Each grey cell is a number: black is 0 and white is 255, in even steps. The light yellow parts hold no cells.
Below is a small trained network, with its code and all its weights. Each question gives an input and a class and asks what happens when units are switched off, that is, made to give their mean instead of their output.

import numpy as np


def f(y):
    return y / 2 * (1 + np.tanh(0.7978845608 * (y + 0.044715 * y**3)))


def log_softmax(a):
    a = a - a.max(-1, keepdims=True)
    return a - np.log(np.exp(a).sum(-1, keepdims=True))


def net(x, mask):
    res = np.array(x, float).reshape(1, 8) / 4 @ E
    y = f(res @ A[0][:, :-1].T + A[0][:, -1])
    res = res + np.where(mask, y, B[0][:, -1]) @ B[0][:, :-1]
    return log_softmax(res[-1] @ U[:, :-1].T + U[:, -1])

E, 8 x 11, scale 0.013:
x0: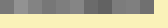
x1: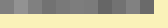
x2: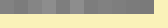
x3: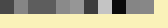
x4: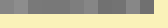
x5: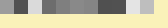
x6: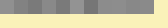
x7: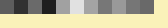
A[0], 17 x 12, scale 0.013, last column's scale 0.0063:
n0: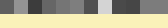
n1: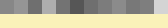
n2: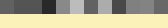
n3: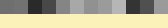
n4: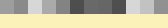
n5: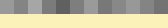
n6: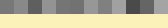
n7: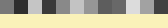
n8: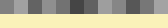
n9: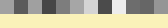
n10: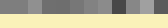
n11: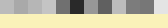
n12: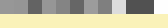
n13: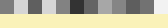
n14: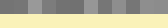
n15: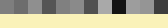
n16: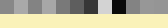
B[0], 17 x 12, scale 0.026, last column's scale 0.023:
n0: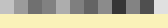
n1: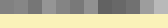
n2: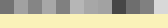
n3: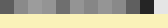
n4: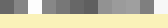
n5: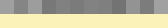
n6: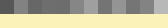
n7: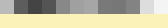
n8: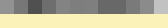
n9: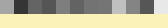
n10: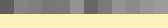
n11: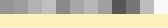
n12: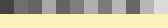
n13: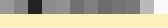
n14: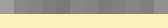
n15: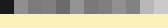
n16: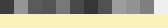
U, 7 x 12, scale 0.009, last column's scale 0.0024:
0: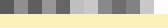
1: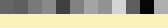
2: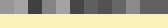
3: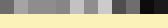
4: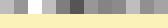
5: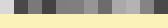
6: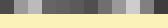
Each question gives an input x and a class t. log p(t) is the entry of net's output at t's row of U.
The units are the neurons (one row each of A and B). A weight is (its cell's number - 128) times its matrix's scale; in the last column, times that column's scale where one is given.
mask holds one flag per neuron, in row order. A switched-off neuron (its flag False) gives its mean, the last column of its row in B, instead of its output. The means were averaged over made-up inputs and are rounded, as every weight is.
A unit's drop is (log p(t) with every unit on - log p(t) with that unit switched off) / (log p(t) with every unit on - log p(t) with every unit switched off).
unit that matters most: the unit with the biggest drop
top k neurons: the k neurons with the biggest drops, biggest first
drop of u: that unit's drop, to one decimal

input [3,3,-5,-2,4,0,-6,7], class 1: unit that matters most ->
n3
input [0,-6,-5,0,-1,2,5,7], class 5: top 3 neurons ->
[n9, n7, n11]
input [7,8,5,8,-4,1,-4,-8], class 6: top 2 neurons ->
[n4, n15]
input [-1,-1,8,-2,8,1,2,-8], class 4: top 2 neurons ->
[n4, n7]
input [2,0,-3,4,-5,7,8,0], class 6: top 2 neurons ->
[n4, n11]
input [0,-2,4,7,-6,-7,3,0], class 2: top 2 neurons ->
[n16, n13]
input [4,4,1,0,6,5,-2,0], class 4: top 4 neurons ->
[n16, n4, n9, n13]
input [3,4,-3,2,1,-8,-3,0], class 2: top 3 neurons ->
[n13, n0, n11]
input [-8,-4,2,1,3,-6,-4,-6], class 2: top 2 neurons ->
[n16, n0]
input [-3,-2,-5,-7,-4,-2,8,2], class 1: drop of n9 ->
0.2
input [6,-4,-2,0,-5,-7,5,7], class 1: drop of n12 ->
0.1
